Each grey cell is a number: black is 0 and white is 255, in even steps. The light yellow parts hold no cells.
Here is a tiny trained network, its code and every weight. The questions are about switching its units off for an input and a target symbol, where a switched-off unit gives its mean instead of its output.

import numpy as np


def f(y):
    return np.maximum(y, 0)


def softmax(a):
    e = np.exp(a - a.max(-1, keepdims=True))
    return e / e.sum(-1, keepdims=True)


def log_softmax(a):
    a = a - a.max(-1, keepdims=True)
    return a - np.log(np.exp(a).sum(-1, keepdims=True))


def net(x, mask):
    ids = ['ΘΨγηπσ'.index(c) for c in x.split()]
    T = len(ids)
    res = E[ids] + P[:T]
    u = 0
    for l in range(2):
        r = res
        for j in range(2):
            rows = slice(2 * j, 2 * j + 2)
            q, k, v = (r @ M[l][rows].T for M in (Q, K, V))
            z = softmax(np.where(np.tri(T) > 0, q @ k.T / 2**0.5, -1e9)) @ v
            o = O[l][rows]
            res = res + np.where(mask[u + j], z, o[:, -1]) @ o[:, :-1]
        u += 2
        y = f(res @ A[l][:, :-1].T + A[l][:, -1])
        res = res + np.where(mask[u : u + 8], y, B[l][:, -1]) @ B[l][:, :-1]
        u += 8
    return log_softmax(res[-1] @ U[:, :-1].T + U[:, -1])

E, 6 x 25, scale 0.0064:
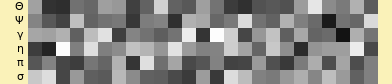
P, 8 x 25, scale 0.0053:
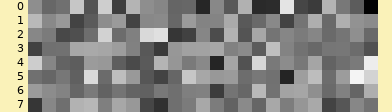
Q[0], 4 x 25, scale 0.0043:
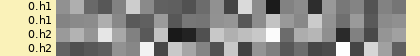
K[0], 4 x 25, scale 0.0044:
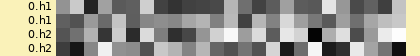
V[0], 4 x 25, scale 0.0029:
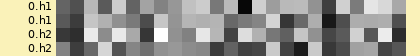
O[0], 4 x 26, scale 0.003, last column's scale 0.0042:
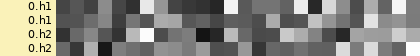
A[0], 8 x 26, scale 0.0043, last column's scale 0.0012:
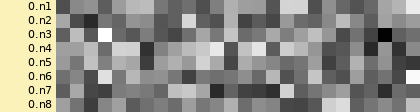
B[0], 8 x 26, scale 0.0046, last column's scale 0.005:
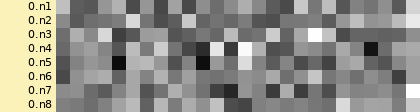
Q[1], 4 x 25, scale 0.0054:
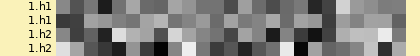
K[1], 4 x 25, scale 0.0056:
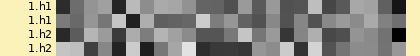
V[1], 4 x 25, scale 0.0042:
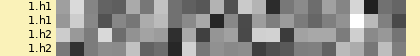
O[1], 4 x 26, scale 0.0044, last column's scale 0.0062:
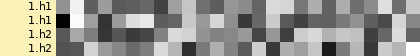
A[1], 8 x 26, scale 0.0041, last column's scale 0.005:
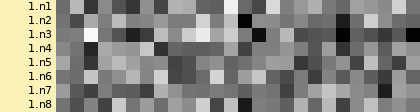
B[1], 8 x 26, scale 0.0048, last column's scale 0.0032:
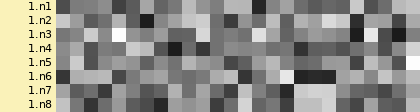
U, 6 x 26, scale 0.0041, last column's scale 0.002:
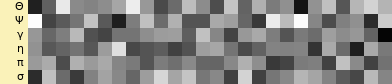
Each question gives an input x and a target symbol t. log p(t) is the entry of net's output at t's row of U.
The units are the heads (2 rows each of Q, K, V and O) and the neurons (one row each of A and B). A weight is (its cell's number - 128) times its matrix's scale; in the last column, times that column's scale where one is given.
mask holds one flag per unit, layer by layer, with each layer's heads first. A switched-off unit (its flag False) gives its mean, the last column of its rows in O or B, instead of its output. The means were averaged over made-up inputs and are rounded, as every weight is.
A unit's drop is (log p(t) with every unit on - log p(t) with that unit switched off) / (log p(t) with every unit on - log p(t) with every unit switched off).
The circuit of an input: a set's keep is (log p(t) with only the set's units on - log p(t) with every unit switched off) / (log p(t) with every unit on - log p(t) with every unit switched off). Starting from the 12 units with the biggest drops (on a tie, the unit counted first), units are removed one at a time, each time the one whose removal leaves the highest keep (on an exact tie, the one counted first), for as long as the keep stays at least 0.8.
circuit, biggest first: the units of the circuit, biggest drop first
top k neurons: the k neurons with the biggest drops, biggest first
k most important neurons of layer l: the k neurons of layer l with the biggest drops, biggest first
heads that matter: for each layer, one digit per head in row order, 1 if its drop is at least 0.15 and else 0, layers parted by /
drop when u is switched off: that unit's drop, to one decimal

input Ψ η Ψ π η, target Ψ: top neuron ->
(1.n2)
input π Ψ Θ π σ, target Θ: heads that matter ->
01 / 01
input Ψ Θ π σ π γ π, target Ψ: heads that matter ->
00 / 10
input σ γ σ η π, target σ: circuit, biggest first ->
(1.h2, 1.h1)
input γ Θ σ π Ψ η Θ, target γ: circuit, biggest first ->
(1.h1, 0.n4, 1.n1, 0.h1)
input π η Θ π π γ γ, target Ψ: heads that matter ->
01 / 11
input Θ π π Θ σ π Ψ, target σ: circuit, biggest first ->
(0.h2, 1.h2, 0.n3, 1.n1)
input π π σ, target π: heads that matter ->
10 / 01
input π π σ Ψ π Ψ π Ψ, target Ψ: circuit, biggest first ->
(1.h1, 0.h2, 1.n7, 0.n3)
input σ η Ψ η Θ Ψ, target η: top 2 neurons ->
(1.n4, 0.n1)
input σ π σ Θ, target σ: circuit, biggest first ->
(1.h2, 1.h1, 0.n6)
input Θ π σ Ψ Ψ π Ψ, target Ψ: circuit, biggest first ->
(1.h1, 0.h2, 1.n7)
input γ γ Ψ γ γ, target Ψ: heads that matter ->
00 / 10
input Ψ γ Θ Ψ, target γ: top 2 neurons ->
(1.n1, 0.n3)
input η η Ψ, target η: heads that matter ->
11 / 00
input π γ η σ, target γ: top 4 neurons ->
(1.n1, 0.n4, 0.n3, 0.n6)
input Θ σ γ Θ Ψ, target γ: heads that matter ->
11 / 10
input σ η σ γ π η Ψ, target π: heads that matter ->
00 / 01
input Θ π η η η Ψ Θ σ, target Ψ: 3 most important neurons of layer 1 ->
(1.n7, 1.n8, 1.n6)
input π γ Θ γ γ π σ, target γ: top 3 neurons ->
(0.n4, 1.n1, 0.n3)
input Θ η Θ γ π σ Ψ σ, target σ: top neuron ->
(0.n7)
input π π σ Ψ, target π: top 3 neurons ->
(0.n6, 0.n3, 1.n5)
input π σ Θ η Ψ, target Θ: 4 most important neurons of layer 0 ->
(0.n2, 0.n8, 0.n7, 0.n1)
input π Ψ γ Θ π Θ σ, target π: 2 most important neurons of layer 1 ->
(1.n5, 1.n4)
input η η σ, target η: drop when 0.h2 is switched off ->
0.5
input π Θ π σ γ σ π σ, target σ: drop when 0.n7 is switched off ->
0.2
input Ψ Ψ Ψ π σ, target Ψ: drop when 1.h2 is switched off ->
0.2
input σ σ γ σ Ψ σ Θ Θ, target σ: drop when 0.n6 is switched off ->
0.1
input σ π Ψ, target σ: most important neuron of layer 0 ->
(0.n6)
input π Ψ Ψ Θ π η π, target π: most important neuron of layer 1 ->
(1.n5)
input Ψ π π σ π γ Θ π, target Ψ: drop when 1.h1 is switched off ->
0.6
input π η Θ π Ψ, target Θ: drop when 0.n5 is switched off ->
-0.1
